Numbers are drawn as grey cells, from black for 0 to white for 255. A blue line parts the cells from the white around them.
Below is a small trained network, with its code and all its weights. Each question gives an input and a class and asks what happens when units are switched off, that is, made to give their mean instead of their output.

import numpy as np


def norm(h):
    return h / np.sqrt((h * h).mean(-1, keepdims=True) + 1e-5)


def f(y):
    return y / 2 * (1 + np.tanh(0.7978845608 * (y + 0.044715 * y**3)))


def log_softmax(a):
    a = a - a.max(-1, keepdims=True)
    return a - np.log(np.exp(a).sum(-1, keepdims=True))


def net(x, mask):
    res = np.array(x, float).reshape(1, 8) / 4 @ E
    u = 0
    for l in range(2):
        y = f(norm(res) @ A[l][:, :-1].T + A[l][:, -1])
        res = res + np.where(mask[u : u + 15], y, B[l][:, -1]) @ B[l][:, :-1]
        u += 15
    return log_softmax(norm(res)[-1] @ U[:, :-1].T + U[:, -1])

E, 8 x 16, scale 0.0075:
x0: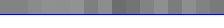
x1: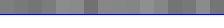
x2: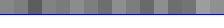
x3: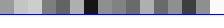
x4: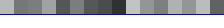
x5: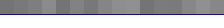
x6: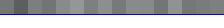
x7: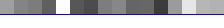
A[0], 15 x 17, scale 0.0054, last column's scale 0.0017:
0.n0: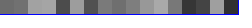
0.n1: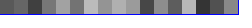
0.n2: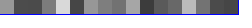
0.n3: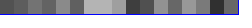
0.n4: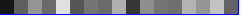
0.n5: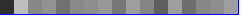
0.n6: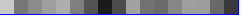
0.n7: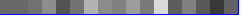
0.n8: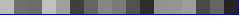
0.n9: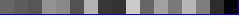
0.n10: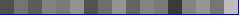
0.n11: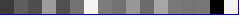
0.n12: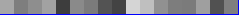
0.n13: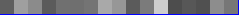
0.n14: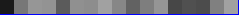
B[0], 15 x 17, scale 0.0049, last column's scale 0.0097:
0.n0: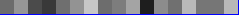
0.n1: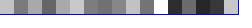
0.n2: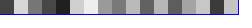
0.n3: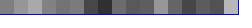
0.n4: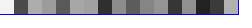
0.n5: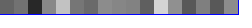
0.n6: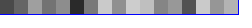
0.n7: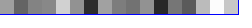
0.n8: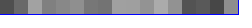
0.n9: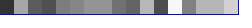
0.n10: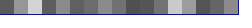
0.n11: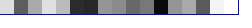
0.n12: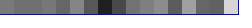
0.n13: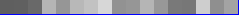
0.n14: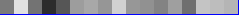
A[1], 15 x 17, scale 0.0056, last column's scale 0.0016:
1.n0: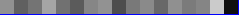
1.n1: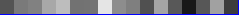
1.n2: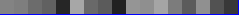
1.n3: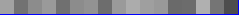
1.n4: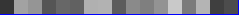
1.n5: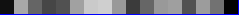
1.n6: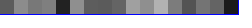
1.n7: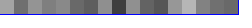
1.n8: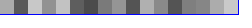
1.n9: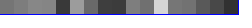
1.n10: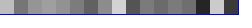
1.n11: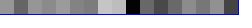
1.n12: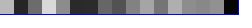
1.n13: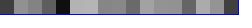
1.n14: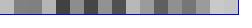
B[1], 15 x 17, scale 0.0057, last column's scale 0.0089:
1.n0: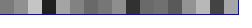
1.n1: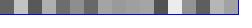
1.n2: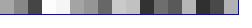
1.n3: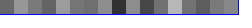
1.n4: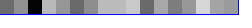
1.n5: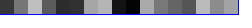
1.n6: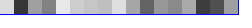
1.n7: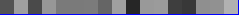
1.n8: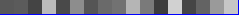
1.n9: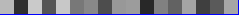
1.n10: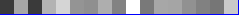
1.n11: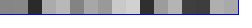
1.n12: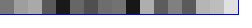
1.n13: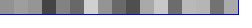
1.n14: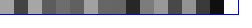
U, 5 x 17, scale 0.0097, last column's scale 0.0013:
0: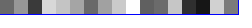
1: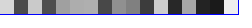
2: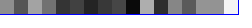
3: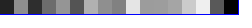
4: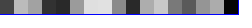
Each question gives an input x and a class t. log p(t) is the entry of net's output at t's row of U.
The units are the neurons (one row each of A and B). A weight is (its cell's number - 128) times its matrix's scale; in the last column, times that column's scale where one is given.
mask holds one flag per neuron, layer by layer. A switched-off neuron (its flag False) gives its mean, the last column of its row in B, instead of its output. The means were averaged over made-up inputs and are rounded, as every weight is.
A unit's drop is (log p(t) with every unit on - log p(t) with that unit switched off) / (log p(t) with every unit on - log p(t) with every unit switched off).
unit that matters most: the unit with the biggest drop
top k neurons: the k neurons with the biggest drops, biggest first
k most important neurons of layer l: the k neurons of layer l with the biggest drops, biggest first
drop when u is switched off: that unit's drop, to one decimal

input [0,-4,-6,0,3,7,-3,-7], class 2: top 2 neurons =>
(0.n11 0.n7)
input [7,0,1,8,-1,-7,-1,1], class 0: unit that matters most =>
0.n2
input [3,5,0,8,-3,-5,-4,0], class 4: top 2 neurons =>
(0.n11 0.n7)
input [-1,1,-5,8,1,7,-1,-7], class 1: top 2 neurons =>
(0.n9 1.n6)
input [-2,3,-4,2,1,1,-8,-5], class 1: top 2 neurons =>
(0.n12 0.n9)
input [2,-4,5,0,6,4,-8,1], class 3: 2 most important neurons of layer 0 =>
(0.n11 0.n6)
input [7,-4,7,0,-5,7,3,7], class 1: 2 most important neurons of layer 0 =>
(0.n11 0.n4)
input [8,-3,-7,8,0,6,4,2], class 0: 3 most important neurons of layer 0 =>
(0.n2 0.n12 0.n9)
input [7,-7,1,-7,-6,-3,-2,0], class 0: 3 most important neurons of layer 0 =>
(0.n11 0.n7 0.n12)
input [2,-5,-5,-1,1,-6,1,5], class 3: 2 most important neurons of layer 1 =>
(1.n4 1.n14)
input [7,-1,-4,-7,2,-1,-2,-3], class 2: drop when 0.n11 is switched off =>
1.4
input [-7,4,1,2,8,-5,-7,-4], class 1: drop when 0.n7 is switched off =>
0.0
